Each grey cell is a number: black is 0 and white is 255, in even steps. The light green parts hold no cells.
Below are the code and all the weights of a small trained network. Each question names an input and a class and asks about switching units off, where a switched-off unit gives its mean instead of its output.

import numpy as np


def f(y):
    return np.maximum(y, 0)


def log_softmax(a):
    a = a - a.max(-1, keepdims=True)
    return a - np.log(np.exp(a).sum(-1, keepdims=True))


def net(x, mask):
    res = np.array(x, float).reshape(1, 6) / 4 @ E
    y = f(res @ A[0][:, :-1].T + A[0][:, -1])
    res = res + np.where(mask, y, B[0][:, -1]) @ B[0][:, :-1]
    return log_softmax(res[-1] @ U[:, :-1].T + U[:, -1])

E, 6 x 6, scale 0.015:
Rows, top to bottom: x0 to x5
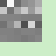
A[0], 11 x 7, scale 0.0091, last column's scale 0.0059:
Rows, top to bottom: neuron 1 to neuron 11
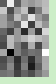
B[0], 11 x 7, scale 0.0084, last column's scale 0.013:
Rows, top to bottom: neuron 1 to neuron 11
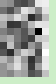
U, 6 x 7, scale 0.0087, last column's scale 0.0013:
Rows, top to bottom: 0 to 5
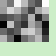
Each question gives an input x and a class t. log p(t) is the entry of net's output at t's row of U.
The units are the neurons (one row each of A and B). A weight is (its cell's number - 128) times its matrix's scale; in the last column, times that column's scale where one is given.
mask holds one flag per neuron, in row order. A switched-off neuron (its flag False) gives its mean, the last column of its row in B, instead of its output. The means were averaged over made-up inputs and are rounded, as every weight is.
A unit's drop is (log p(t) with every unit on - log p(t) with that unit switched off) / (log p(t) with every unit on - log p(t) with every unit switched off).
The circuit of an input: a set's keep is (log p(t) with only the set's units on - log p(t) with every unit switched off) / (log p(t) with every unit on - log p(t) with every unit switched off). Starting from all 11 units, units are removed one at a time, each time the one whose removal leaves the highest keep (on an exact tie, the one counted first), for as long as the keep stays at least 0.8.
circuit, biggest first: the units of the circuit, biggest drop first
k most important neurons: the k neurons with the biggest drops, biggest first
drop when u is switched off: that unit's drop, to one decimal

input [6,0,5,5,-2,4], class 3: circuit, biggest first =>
[neuron 7]
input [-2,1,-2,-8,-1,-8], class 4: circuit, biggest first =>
[neuron 4; neuron 2]
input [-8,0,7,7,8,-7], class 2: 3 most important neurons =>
[neuron 5; neuron 10; neuron 9]
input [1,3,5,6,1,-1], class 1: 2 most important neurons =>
[neuron 8; neuron 6]
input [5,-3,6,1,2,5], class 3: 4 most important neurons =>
[neuron 7; neuron 3; neuron 9; neuron 10]
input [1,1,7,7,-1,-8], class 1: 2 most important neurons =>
[neuron 3; neuron 8]
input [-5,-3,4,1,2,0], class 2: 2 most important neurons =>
[neuron 5; neuron 3]
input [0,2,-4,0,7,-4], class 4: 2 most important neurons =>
[neuron 9; neuron 10]
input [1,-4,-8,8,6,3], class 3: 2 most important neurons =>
[neuron 7; neuron 8]
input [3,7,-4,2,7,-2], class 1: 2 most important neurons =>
[neuron 3; neuron 6]
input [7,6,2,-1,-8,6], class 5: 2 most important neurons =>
[neuron 4; neuron 10]
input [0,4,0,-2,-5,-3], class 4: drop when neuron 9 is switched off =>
0.0
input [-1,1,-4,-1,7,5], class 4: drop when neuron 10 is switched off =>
0.2
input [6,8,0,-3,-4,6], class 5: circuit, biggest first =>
[neuron 4]
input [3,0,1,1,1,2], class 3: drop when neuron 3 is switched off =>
0.2
